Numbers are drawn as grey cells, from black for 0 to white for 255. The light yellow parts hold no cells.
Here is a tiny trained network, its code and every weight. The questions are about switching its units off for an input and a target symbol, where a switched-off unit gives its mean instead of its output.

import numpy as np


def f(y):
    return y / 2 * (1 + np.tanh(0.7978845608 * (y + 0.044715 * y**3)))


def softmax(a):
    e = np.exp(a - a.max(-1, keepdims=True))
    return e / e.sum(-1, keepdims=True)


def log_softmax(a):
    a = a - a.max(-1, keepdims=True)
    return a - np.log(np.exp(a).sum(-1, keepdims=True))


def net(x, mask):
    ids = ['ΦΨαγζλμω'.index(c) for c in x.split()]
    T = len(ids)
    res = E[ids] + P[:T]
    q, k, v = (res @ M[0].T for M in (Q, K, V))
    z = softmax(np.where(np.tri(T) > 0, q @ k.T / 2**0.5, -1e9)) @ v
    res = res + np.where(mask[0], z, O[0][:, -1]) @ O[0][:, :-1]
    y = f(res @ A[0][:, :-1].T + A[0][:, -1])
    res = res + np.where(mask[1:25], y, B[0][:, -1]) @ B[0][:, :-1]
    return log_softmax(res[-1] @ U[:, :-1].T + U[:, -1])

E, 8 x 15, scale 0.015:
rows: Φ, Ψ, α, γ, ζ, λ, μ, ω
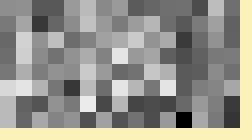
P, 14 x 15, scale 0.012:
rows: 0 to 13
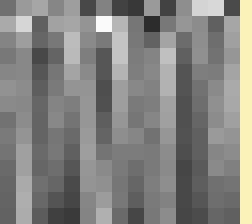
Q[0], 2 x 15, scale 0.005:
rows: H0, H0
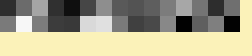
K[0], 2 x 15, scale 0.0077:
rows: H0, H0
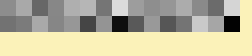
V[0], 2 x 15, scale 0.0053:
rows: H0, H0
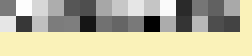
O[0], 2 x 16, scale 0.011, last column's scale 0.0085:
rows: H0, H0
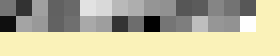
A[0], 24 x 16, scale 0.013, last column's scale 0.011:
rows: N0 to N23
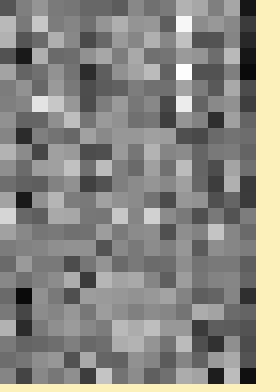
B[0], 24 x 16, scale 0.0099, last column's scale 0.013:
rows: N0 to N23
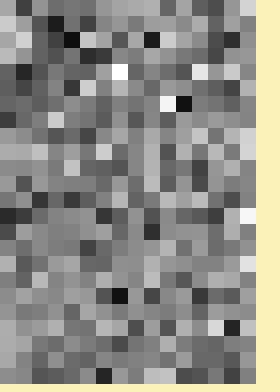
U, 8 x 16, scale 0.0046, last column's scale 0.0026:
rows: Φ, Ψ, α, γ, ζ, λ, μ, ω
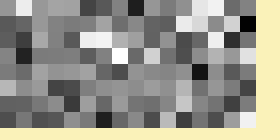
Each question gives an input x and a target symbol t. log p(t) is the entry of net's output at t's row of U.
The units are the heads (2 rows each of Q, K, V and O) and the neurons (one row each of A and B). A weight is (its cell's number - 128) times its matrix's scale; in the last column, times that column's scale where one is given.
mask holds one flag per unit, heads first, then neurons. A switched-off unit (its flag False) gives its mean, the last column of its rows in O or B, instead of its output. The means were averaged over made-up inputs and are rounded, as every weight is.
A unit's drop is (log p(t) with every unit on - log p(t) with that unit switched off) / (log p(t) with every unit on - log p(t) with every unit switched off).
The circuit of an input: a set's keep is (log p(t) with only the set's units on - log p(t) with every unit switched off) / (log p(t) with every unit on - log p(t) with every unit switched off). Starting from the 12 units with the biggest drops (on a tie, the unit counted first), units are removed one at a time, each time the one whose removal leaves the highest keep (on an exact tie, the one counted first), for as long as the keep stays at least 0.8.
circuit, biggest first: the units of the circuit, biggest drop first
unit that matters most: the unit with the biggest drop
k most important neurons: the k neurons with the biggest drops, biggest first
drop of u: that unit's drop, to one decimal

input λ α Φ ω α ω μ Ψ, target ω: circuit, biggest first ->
N3, H0
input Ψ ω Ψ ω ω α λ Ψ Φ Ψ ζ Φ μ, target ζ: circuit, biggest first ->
N13, N9, H0
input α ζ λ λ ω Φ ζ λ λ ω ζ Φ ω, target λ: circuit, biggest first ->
H0, N8, N18
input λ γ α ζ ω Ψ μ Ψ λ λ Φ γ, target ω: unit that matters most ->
N3
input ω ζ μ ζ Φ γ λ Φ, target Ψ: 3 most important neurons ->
N13, N0, N5
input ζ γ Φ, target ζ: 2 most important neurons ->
N13, N20
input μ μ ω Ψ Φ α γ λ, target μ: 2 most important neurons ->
N5, N8
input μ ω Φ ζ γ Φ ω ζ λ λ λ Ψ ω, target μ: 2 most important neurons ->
N5, N13
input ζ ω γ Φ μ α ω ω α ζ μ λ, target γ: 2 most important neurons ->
N20, N8
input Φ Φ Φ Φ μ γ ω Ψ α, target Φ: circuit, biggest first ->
N13, H0
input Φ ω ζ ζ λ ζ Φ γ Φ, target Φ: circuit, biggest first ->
H0, N13
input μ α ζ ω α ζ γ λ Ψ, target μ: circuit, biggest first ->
N5, H0
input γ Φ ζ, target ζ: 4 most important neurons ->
N13, N20, N10, N18
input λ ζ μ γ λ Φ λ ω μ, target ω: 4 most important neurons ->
N3, N20, N9, N0
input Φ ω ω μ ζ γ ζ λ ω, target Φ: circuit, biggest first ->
N13
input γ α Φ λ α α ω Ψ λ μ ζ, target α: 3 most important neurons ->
N13, N3, N16
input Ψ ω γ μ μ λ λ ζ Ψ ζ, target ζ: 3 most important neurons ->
N13, N9, N8
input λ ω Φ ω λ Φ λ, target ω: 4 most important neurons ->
N3, N9, N20, N8
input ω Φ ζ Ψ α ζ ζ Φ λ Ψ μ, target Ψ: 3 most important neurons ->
N13, N0, N5
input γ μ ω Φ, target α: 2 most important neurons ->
N13, N8
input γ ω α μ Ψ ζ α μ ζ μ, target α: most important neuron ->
N13
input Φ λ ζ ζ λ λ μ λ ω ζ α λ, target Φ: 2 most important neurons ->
N13, N0
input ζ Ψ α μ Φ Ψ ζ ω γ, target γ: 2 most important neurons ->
N20, N18
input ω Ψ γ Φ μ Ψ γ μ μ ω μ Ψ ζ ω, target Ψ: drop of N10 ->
0.0
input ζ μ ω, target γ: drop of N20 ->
0.2
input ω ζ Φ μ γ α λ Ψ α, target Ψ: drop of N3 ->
0.1
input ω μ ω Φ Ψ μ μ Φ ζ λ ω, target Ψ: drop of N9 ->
-0.2
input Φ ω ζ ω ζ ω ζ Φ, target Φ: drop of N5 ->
0.3
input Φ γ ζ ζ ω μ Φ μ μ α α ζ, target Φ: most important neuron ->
N9
